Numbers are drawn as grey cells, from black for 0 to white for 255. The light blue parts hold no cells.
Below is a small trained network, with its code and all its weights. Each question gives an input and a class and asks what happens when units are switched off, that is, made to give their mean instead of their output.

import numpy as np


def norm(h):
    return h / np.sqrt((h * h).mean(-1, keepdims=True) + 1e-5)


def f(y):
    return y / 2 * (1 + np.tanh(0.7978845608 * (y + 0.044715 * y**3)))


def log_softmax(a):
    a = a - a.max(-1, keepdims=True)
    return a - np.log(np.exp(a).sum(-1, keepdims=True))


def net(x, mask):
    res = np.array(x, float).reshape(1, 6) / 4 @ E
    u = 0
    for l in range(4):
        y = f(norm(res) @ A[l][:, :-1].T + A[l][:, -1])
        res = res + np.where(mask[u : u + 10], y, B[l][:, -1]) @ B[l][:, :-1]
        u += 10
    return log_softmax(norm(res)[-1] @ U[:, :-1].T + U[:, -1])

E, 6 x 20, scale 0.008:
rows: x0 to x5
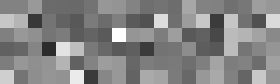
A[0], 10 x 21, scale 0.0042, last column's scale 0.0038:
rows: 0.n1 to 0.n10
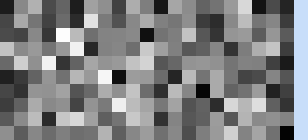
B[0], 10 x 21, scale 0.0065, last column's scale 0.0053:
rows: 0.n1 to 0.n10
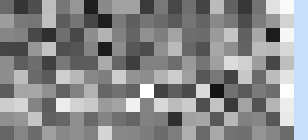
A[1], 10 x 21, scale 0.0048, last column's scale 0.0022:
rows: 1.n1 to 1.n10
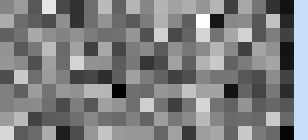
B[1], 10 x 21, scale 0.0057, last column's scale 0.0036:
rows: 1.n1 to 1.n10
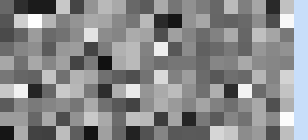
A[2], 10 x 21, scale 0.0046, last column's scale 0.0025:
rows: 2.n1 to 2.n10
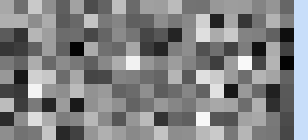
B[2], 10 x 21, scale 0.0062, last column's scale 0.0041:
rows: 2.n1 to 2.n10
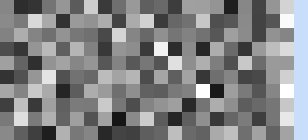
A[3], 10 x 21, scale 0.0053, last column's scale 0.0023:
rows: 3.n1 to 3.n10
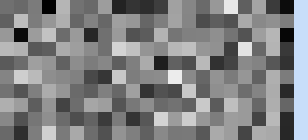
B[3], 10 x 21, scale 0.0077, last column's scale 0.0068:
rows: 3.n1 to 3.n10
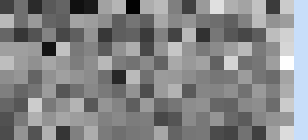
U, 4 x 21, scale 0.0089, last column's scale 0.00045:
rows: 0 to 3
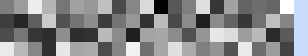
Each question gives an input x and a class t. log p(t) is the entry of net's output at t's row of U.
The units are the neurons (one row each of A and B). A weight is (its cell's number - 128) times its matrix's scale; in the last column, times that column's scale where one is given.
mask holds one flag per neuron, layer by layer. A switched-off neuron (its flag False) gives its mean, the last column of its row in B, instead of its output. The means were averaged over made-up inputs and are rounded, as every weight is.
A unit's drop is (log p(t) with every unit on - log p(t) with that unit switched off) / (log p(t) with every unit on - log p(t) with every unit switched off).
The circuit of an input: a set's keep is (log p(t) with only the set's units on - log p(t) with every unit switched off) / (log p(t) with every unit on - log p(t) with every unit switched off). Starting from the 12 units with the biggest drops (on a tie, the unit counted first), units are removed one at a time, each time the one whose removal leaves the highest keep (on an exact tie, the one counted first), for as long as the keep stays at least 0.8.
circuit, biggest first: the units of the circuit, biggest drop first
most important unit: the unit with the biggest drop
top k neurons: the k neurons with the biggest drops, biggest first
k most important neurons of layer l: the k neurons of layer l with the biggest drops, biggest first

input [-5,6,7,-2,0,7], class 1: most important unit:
0.n4
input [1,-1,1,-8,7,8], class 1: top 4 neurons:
(0.n4, 0.n3, 2.n6, 3.n3)
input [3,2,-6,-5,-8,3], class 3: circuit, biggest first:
(1.n7, 0.n6)
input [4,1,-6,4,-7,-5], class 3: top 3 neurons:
(0.n6, 1.n7, 0.n4)
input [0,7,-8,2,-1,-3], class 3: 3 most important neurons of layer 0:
(0.n7, 0.n6, 0.n9)
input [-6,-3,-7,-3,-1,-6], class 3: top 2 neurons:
(1.n7, 0.n6)
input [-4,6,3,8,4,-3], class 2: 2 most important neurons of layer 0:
(0.n3, 0.n7)
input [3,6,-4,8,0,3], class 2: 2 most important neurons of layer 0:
(0.n3, 0.n7)
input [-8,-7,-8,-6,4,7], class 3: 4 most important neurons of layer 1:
(1.n7, 1.n4, 1.n2, 1.n5)
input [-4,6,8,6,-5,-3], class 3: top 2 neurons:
(0.n8, 0.n7)
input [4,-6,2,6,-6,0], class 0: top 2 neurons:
(0.n7, 2.n9)
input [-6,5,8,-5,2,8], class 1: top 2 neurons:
(0.n4, 0.n6)
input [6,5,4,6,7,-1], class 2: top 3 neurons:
(0.n3, 0.n7, 3.n1)
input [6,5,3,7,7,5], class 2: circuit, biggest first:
(0.n3)
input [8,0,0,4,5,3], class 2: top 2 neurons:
(0.n3, 0.n1)
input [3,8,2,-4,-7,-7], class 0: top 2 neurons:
(2.n2, 1.n2)
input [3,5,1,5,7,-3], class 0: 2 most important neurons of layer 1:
(1.n2, 1.n10)
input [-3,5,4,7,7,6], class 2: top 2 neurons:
(0.n3, 0.n1)
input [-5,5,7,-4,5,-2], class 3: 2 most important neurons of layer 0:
(0.n8, 0.n7)
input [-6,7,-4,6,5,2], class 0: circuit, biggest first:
(1.n2)
